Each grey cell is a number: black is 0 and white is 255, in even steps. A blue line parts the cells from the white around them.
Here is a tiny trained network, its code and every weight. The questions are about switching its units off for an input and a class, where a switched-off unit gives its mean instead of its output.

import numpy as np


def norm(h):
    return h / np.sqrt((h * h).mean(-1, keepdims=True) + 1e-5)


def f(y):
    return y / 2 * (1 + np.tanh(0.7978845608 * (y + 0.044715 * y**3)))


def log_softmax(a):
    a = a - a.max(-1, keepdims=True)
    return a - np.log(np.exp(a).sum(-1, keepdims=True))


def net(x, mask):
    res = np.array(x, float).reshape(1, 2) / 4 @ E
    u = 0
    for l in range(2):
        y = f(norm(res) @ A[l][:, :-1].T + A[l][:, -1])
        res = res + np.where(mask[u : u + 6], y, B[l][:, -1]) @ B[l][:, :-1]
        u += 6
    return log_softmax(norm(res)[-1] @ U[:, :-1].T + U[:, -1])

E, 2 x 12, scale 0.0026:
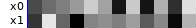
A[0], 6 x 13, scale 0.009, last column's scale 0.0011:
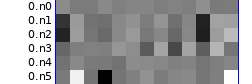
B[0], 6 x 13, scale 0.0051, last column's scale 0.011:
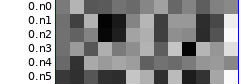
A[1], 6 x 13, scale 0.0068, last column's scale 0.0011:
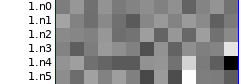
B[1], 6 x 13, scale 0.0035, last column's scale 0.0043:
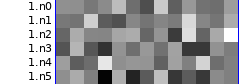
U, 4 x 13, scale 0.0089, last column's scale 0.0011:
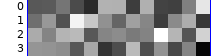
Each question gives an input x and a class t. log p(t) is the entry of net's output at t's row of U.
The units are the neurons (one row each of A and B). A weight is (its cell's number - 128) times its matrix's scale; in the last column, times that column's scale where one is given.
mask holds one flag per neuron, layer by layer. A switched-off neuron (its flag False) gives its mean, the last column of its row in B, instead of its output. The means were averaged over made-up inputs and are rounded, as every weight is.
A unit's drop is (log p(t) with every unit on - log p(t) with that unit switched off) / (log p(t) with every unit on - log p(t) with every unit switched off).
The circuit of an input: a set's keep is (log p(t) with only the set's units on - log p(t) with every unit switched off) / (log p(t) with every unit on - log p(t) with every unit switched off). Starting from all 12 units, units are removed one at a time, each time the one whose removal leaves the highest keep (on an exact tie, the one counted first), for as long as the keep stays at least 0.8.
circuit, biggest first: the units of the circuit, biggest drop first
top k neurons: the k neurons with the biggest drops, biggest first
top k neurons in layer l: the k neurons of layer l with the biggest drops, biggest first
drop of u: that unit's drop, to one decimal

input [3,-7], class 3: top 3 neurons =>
[0.n5; 0.n3; 0.n2]
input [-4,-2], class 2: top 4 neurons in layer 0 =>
[0.n5; 0.n2; 0.n3; 0.n1]
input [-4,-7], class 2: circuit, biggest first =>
[0.n5; 0.n2; 0.n3]
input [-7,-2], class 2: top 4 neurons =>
[0.n5; 0.n2; 0.n1; 0.n3]
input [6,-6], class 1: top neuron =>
[0.n1]
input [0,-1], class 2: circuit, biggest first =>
[0.n5; 0.n3; 0.n2; 0.n1]
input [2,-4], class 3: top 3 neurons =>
[0.n5; 0.n2; 0.n3]
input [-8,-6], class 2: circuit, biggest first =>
[0.n5; 0.n2; 0.n1]
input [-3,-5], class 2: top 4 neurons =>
[0.n5; 0.n2; 0.n3; 0.n1]
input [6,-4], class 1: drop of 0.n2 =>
0.4
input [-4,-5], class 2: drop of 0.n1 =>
0.1
